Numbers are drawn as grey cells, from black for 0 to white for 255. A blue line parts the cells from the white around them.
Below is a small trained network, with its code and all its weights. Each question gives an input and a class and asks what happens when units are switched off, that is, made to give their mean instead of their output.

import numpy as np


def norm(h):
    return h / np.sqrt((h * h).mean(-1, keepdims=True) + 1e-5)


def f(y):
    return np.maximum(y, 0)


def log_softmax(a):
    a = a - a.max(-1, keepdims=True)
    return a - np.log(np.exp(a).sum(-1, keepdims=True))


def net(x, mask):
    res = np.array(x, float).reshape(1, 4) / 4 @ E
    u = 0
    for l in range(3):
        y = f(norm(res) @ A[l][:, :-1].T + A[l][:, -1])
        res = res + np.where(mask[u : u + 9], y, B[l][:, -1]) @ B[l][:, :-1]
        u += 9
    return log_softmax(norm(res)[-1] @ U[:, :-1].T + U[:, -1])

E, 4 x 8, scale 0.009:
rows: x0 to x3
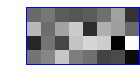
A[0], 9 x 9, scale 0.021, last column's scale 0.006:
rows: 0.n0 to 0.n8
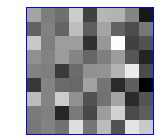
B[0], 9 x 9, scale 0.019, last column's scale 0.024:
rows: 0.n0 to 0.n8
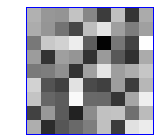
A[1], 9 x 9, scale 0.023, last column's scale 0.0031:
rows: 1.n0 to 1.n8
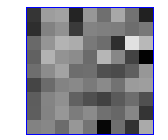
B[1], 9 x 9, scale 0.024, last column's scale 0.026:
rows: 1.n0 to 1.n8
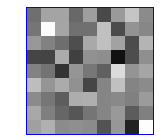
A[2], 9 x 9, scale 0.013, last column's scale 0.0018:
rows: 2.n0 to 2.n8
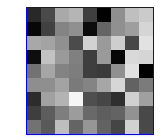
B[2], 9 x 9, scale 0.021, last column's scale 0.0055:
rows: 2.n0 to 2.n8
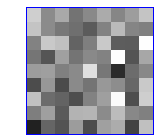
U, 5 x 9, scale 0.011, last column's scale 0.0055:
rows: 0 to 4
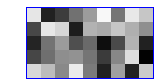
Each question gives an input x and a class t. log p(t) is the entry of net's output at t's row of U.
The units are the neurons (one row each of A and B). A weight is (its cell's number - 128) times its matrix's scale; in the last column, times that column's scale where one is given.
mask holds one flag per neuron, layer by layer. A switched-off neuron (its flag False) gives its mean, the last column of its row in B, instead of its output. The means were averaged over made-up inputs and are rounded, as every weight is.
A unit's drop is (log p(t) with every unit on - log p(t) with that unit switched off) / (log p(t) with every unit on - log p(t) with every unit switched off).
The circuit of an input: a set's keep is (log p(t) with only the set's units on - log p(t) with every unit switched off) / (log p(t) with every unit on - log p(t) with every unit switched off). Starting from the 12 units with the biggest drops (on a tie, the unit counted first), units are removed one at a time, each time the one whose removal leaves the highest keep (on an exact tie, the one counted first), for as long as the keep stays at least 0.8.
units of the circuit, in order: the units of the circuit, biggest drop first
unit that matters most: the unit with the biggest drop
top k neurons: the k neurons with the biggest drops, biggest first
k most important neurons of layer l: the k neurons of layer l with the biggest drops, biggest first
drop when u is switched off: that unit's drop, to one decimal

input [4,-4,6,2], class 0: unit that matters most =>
0.n2
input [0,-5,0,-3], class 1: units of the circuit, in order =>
(0.n4; 0.n6)
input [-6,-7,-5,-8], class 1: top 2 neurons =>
(0.n6; 0.n8)
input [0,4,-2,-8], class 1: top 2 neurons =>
(0.n4; 0.n6)
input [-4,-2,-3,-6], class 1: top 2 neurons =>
(0.n6; 0.n5)
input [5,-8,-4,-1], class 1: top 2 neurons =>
(0.n6; 0.n2)
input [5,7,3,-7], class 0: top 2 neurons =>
(0.n8; 1.n8)
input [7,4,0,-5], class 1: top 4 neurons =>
(0.n7; 0.n6; 0.n5; 0.n4)
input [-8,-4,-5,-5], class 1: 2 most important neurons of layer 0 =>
(0.n6; 0.n8)
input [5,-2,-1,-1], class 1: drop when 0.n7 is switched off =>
0.7
